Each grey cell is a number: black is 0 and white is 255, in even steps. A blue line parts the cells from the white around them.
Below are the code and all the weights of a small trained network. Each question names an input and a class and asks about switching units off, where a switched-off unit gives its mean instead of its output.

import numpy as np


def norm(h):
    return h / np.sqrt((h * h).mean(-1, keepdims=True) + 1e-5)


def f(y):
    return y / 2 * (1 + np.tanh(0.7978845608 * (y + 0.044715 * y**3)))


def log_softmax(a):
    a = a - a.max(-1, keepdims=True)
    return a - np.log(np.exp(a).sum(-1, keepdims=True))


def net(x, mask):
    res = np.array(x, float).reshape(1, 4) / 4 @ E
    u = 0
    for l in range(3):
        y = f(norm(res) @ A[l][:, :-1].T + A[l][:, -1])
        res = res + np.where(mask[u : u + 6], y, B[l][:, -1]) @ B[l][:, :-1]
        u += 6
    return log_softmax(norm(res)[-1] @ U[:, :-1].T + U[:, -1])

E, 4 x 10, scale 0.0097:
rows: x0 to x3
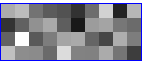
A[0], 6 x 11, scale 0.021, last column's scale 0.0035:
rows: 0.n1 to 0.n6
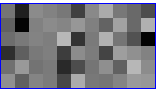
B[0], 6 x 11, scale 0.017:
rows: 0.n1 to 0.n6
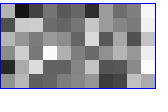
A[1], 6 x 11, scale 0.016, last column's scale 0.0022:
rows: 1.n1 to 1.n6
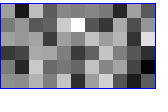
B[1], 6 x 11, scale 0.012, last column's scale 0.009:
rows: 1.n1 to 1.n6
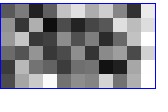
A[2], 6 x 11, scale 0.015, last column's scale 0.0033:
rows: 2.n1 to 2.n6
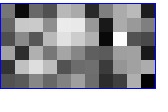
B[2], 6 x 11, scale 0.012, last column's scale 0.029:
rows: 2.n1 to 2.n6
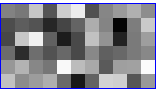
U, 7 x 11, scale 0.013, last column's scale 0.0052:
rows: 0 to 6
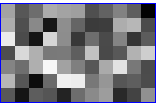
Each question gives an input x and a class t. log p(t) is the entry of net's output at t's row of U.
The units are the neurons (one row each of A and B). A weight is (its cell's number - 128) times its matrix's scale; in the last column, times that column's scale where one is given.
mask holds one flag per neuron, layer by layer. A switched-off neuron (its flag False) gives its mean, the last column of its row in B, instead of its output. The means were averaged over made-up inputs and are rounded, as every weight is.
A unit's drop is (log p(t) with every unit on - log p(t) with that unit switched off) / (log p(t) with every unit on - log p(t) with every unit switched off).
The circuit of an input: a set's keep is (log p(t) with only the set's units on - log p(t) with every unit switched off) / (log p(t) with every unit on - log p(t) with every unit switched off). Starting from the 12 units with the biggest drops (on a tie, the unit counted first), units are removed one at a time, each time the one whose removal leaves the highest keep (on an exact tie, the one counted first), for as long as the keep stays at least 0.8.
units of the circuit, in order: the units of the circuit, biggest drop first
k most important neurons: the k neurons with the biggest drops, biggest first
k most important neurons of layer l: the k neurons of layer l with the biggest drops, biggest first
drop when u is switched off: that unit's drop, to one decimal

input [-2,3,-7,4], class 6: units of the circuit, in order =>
0.n1
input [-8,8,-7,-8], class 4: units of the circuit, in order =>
0.n4; 0.n1
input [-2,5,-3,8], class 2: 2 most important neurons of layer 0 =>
0.n3; 0.n1
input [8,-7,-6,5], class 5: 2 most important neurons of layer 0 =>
0.n2; 0.n4
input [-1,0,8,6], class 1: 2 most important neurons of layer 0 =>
0.n2; 0.n5
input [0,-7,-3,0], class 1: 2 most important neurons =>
0.n5; 0.n1
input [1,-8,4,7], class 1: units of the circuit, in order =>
0.n2; 1.n2
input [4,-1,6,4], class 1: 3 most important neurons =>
0.n2; 0.n5; 0.n4
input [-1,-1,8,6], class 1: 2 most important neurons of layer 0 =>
0.n2; 0.n5
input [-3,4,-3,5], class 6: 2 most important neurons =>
0.n1; 0.n4
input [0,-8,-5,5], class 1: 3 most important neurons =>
0.n1; 0.n5; 0.n2
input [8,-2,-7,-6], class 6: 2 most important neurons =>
0.n4; 1.n1
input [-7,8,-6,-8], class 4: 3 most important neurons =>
0.n4; 0.n1; 2.n2
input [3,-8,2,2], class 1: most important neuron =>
0.n2
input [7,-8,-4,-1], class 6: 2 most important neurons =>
0.n4; 0.n2
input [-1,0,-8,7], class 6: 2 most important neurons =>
0.n1; 0.n4
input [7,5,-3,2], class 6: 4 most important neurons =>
0.n1; 0.n4; 0.n2; 1.n1
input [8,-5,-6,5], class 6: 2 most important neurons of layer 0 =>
0.n4; 0.n2
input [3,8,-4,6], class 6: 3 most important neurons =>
0.n1; 0.n4; 2.n5
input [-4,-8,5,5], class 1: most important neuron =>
1.n2
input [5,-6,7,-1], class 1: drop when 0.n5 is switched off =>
0.5
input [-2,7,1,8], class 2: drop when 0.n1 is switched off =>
0.4
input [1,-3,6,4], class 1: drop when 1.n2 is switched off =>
0.2
